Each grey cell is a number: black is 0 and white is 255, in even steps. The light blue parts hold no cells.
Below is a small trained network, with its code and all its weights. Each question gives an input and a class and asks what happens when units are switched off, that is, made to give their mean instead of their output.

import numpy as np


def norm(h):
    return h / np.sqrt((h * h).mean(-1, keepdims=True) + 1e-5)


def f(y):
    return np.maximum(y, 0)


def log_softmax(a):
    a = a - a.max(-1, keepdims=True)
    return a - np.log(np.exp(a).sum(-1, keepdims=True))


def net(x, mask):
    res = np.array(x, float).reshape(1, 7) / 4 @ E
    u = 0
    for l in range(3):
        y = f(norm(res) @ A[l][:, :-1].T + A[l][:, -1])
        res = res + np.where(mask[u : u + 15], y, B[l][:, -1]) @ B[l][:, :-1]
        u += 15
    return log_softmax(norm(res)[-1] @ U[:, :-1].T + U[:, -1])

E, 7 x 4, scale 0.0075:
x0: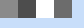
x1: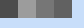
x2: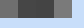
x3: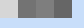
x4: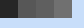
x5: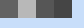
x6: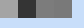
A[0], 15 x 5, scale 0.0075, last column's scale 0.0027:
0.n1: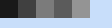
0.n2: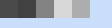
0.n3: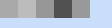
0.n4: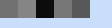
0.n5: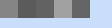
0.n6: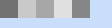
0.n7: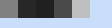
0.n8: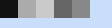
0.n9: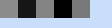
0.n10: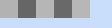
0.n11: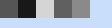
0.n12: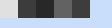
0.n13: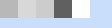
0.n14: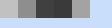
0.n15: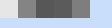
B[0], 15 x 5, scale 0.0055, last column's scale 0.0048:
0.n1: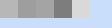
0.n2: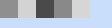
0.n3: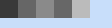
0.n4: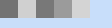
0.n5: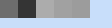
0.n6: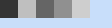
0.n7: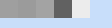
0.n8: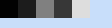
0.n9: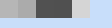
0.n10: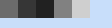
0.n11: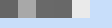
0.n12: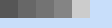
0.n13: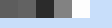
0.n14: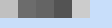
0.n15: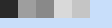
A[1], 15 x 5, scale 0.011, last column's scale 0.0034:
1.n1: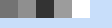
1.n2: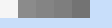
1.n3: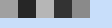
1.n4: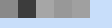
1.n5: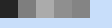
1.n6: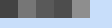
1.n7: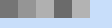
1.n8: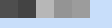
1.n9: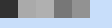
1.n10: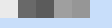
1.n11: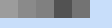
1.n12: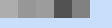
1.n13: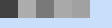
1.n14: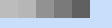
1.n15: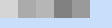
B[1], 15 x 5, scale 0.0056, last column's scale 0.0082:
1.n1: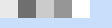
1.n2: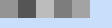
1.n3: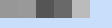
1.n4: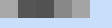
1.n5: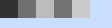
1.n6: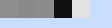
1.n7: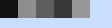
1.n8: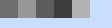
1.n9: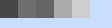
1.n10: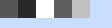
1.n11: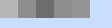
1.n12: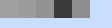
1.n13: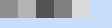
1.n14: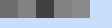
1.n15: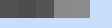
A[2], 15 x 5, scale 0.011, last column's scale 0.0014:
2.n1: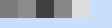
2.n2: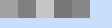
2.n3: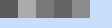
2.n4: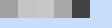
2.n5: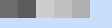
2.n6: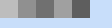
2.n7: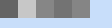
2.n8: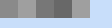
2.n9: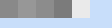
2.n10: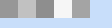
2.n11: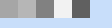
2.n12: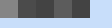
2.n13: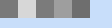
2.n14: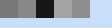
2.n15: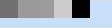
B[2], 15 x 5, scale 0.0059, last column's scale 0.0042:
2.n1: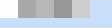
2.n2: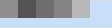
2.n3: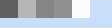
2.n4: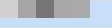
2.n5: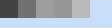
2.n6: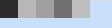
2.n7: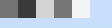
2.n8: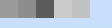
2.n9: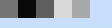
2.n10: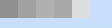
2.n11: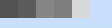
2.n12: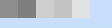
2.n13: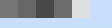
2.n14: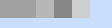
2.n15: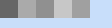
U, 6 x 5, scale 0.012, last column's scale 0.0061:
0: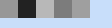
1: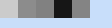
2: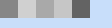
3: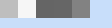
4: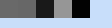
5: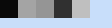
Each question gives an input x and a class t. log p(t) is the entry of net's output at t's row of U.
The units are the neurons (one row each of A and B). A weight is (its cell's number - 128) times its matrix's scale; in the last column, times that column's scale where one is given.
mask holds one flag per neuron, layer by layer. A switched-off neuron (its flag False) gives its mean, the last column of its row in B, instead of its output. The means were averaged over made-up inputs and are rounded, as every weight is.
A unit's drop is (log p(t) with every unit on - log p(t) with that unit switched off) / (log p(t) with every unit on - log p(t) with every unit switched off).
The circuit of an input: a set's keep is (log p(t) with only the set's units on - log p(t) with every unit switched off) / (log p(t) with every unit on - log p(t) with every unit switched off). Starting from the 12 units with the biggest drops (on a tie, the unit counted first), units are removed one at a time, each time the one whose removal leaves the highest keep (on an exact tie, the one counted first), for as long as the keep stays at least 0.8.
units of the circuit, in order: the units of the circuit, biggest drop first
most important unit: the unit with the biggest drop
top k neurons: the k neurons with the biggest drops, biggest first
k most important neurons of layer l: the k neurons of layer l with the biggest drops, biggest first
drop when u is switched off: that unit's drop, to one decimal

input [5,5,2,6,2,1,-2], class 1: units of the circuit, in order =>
(0.n9, 1.n5)
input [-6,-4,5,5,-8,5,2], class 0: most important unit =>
1.n10
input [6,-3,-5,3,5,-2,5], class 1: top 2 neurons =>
(1.n3, 0.n11)
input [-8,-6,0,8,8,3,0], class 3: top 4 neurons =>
(0.n4, 0.n15, 2.n7, 2.n6)
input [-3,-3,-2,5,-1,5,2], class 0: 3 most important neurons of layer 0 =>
(0.n14, 0.n6, 0.n11)
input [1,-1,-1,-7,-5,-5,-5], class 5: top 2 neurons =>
(0.n8, 1.n5)
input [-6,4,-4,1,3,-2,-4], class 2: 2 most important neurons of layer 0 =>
(0.n4, 0.n11)
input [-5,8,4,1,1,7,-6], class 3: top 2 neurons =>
(1.n10, 2.n1)
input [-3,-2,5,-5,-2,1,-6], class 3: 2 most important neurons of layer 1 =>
(1.n10, 1.n13)
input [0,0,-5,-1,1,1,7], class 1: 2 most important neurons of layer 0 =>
(0.n11, 0.n9)
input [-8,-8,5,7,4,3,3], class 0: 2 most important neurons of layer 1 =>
(1.n10, 1.n13)
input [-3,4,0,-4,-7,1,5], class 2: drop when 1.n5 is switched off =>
-0.1
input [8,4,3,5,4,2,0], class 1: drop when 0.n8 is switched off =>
-0.1
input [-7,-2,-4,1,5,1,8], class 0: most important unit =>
0.n6
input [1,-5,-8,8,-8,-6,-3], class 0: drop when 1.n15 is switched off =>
0.1
